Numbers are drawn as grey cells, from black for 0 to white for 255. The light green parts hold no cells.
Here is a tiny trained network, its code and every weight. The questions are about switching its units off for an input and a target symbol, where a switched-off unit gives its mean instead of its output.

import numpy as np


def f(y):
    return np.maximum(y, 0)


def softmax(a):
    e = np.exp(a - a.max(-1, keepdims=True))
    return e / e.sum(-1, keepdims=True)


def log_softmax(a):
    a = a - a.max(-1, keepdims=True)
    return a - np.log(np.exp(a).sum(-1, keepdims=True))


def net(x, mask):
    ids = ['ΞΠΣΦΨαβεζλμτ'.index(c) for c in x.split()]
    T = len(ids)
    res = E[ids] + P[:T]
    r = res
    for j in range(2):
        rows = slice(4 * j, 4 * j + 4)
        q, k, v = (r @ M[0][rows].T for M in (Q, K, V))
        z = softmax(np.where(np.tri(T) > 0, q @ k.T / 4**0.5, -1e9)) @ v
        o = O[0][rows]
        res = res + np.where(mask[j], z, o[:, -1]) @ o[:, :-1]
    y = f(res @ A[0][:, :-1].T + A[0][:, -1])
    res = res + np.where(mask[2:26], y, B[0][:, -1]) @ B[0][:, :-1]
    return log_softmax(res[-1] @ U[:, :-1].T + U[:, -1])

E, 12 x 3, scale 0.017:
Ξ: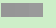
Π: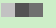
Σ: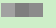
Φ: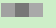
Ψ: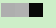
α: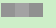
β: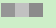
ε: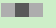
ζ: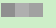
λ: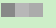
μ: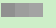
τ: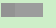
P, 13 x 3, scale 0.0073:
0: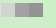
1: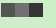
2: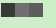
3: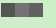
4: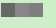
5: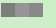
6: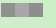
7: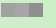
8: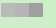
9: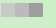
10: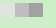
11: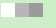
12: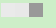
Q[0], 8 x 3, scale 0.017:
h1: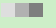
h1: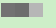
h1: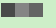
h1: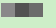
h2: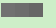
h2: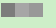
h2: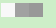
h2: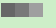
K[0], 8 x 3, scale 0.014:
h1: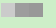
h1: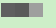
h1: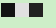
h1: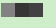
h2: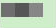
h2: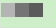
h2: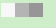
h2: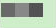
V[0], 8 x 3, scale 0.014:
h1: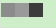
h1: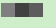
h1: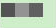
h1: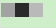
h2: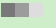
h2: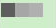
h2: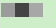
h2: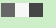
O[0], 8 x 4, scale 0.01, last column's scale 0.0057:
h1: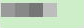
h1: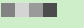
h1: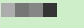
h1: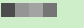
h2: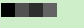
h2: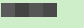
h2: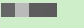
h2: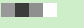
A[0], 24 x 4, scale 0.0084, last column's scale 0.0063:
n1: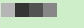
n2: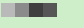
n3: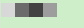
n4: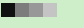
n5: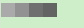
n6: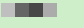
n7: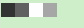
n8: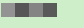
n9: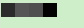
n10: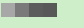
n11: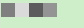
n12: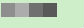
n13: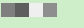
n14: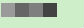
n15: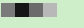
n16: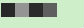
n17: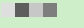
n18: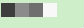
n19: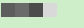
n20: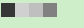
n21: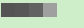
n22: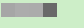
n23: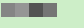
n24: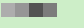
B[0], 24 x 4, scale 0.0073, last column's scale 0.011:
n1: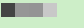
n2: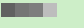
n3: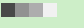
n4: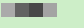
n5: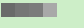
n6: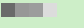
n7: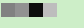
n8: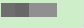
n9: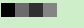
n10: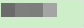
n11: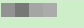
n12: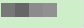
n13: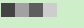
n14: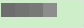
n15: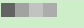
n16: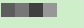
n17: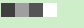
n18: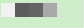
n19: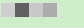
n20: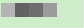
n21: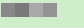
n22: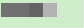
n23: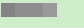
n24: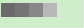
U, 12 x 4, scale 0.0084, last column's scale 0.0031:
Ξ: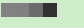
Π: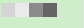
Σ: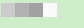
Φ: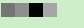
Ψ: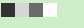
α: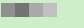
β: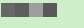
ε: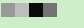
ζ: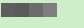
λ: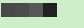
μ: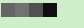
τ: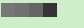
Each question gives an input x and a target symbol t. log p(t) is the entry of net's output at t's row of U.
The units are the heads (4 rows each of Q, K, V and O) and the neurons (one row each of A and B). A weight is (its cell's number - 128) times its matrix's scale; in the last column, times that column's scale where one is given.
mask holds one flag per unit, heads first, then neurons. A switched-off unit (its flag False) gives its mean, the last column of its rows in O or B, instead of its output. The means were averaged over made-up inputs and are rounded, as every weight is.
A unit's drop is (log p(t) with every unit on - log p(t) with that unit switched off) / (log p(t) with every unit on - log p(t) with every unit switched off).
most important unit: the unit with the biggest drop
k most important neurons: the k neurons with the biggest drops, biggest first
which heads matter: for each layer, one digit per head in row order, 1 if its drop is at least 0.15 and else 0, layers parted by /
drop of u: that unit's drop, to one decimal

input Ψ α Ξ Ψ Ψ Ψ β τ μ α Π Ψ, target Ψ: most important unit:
n3
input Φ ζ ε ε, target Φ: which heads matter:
11
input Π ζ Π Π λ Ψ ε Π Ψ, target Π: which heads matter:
01
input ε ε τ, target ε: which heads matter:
11
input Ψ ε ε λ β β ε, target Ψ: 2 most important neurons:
[n13; n17]
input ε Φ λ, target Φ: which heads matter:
01
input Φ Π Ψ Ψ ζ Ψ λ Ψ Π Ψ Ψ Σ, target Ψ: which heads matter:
01
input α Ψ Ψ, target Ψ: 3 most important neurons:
[n3; n1; n6]
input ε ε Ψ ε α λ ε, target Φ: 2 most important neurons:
[n7; n4]
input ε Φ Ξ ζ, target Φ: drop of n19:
-0.1
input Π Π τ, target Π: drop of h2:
0.5
